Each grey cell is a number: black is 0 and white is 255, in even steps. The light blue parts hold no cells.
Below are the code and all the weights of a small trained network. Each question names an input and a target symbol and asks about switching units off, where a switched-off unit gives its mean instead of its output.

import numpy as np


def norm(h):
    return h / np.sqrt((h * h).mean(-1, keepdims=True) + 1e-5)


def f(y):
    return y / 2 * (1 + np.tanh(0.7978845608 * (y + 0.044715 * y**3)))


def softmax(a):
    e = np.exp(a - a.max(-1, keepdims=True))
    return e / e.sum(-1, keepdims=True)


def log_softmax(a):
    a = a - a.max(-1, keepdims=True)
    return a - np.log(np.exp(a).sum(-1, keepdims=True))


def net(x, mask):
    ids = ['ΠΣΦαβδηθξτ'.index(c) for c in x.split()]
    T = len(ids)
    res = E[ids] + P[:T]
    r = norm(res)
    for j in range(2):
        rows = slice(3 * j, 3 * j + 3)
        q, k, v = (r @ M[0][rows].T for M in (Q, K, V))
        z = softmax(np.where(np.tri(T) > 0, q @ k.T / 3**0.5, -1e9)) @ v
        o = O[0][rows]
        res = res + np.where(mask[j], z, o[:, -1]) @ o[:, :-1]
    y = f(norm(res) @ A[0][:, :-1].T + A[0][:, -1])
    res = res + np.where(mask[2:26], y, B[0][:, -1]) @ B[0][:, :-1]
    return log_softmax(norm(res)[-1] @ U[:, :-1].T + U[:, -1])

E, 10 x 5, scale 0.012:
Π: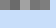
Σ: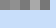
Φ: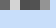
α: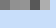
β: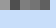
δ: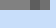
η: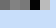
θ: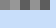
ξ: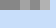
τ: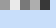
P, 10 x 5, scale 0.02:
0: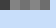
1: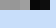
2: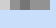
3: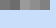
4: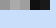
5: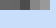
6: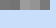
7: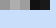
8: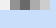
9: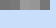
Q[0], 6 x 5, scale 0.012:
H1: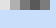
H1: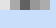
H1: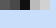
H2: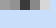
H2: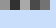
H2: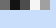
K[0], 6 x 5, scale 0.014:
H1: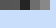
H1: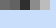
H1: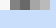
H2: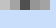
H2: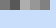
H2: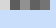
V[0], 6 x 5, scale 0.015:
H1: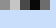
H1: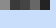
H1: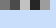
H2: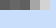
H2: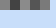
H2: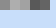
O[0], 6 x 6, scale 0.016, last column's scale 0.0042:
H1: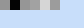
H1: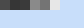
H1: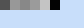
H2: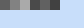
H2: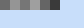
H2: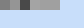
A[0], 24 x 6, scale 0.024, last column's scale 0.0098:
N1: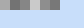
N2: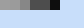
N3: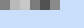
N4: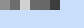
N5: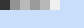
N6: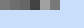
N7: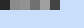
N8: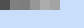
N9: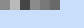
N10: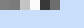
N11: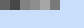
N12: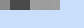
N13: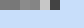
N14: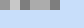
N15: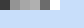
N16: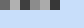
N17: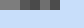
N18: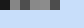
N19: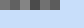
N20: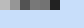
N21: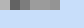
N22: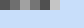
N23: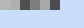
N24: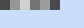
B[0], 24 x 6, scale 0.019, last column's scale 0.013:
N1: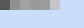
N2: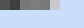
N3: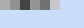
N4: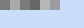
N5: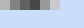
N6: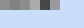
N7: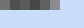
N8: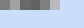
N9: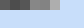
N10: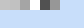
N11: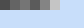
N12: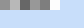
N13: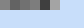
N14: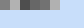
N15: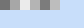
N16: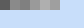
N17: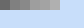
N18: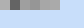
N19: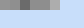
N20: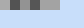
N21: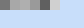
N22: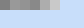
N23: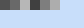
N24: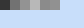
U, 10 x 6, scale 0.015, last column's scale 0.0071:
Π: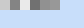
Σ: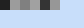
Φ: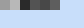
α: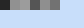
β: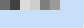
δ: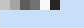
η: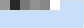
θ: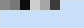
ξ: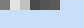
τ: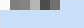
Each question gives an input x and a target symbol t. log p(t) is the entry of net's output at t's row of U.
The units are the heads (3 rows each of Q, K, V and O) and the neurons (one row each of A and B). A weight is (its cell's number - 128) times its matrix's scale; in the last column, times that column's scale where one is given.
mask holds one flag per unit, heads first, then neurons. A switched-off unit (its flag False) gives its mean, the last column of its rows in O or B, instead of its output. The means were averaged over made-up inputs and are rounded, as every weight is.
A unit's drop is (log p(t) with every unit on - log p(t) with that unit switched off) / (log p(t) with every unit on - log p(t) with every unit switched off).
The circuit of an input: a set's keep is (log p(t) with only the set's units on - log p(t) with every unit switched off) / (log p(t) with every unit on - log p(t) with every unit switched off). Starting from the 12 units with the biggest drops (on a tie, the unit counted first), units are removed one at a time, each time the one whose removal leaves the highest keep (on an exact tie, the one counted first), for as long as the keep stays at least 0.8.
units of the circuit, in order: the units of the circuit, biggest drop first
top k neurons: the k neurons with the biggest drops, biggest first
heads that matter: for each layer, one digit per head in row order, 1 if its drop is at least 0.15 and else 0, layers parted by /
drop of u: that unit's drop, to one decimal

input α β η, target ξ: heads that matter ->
10
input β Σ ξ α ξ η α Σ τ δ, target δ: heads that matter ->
10
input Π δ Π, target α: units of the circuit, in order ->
H1, N23
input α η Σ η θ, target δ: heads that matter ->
10
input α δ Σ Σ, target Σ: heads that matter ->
11
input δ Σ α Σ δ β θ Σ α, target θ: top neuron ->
N15
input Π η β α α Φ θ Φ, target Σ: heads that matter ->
11
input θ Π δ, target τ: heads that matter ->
10
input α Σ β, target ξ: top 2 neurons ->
N14, N23
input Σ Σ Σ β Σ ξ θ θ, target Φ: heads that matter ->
11
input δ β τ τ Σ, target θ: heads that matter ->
00
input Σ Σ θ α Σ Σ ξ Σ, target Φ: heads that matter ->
11
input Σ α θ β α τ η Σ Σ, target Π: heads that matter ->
10
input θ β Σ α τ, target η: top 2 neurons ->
N12, N2
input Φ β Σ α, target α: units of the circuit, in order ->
N11
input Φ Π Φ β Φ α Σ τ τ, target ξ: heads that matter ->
00
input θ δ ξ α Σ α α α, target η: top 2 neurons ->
N12, N15
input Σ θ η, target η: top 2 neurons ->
N2, N12
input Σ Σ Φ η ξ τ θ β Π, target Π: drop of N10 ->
0.1
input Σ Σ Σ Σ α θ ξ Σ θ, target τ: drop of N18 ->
0.0
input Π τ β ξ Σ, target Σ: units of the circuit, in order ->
N2
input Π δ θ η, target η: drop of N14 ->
0.1
